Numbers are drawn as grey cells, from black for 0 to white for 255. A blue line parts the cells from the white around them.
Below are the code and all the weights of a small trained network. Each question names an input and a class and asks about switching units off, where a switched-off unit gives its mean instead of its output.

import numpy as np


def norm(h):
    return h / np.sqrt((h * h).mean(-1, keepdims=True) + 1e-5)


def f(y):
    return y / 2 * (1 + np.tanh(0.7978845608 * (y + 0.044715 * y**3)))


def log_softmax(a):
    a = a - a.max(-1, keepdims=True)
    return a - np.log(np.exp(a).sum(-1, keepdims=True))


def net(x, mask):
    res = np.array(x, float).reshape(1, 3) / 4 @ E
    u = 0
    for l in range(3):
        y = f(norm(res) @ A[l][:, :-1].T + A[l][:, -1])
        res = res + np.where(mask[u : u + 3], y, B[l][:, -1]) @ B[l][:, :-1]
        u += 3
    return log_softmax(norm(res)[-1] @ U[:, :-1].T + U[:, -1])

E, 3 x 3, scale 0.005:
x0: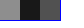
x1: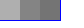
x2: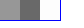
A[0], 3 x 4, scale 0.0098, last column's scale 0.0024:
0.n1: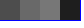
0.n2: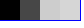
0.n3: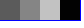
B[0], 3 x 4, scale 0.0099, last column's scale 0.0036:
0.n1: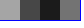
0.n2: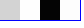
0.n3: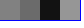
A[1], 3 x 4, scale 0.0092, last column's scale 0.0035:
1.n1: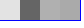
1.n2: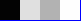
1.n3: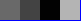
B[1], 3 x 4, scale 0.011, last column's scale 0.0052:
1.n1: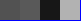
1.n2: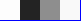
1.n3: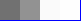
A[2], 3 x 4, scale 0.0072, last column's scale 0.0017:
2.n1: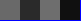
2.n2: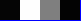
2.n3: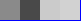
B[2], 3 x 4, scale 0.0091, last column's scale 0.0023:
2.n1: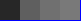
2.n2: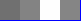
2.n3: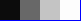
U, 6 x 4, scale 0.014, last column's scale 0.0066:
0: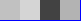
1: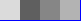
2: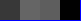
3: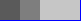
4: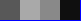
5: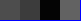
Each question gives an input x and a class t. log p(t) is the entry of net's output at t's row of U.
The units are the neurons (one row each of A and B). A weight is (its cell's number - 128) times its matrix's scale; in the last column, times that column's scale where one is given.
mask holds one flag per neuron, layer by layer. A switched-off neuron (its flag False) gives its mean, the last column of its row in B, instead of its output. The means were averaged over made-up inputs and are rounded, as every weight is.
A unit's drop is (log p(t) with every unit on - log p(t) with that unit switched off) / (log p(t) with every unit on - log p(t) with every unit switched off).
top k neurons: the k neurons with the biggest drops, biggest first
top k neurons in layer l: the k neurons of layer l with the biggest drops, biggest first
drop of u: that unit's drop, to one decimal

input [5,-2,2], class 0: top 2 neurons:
0.n2; 1.n2
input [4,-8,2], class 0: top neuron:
0.n2
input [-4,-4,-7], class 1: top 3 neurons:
1.n2; 0.n2; 0.n3
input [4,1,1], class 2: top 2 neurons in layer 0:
0.n2; 0.n3
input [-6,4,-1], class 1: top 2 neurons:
1.n2; 0.n2
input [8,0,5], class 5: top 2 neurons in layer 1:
1.n1; 1.n2
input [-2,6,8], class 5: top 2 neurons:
1.n1; 1.n3
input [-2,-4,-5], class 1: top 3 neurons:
1.n2; 0.n3; 0.n2
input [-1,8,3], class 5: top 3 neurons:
1.n1; 0.n2; 1.n3
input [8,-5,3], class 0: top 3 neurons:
0.n2; 1.n2; 2.n3
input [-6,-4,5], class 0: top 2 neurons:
0.n2; 0.n3
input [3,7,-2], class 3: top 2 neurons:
1.n3; 0.n2
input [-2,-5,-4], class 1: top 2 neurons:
1.n2; 0.n3
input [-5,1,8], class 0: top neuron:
0.n2
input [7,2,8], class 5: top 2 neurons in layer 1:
1.n1; 1.n2
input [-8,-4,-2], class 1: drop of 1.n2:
0.8
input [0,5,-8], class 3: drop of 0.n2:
0.2
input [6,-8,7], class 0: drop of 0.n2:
1.2
